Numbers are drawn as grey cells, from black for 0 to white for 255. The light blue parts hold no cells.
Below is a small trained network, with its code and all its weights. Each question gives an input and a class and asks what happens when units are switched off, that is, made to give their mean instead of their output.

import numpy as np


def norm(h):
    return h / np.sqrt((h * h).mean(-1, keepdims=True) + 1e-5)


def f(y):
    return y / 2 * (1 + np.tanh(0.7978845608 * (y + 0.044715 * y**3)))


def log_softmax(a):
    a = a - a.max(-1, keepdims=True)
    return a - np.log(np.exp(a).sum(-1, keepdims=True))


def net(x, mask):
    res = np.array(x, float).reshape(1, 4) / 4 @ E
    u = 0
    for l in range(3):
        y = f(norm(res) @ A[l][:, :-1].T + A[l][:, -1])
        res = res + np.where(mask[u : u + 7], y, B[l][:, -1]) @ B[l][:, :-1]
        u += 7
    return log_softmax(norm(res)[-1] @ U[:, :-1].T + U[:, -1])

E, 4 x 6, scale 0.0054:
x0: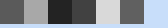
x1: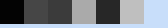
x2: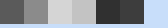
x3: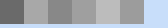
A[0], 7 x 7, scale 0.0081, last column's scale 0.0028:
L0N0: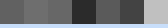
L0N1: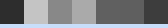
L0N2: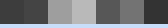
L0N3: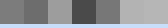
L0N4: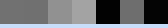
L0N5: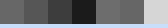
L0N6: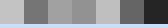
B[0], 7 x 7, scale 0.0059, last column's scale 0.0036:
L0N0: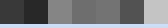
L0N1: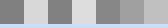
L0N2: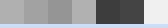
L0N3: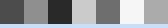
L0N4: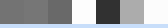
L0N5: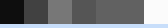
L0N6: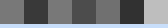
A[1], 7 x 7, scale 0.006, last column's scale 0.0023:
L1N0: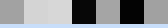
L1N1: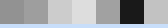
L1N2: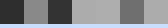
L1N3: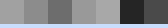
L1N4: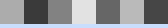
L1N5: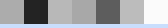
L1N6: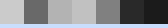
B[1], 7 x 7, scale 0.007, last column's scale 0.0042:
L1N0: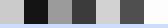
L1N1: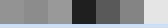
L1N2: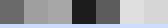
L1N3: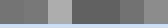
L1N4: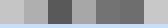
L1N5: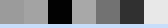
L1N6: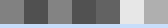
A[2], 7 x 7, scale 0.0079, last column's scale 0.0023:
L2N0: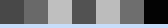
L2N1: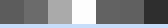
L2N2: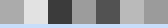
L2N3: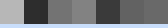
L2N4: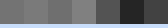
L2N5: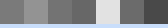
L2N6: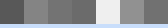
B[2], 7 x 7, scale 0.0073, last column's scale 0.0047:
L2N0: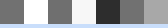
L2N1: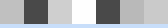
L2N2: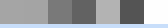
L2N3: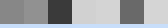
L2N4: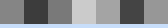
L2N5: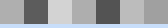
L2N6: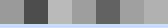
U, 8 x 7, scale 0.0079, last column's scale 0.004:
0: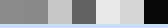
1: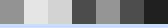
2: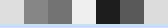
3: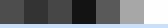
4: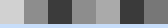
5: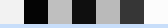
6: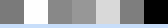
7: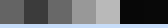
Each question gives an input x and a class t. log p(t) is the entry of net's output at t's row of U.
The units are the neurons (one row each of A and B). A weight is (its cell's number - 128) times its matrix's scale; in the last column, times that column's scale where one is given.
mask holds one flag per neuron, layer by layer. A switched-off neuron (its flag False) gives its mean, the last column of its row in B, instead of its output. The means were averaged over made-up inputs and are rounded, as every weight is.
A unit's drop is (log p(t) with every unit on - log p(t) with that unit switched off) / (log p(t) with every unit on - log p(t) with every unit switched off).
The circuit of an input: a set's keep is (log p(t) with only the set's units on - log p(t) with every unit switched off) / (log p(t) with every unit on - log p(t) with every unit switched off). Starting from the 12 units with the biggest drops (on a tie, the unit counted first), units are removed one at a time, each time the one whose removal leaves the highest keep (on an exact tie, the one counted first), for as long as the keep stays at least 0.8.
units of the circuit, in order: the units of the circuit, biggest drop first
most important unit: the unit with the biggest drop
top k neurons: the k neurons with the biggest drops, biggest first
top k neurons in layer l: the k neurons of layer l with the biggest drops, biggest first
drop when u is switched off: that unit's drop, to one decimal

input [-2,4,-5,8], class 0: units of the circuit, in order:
L0N4, L0N0, L1N5
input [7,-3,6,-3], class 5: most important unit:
L1N0
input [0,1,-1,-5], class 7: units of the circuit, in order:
L0N0, L2N3
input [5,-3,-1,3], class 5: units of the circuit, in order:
L1N0, L0N4
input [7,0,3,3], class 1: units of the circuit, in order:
L1N2, L0N3
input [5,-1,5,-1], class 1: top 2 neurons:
L2N0, L0N1
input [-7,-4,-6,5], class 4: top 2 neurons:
L0N3, L1N5
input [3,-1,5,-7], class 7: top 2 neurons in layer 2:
L2N4, L2N0
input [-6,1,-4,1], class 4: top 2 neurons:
L2N2, L1N5
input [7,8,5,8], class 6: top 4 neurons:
L0N1, L1N0, L1N6, L0N6
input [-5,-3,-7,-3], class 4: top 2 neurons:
L0N3, L1N0
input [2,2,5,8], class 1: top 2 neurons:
L1N1, L0N4
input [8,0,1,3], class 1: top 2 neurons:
L2N0, L1N5
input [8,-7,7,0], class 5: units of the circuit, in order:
L1N0
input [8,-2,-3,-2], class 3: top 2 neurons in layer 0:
L0N5, L0N2
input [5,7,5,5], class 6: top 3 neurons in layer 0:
L0N1, L0N6, L0N4
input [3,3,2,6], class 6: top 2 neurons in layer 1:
L1N0, L1N6
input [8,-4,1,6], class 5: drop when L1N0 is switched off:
0.6
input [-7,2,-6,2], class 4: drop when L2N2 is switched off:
0.2
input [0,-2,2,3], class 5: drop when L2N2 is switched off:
0.0
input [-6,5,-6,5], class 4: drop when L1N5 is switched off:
0.1
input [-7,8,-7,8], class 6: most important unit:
L2N2
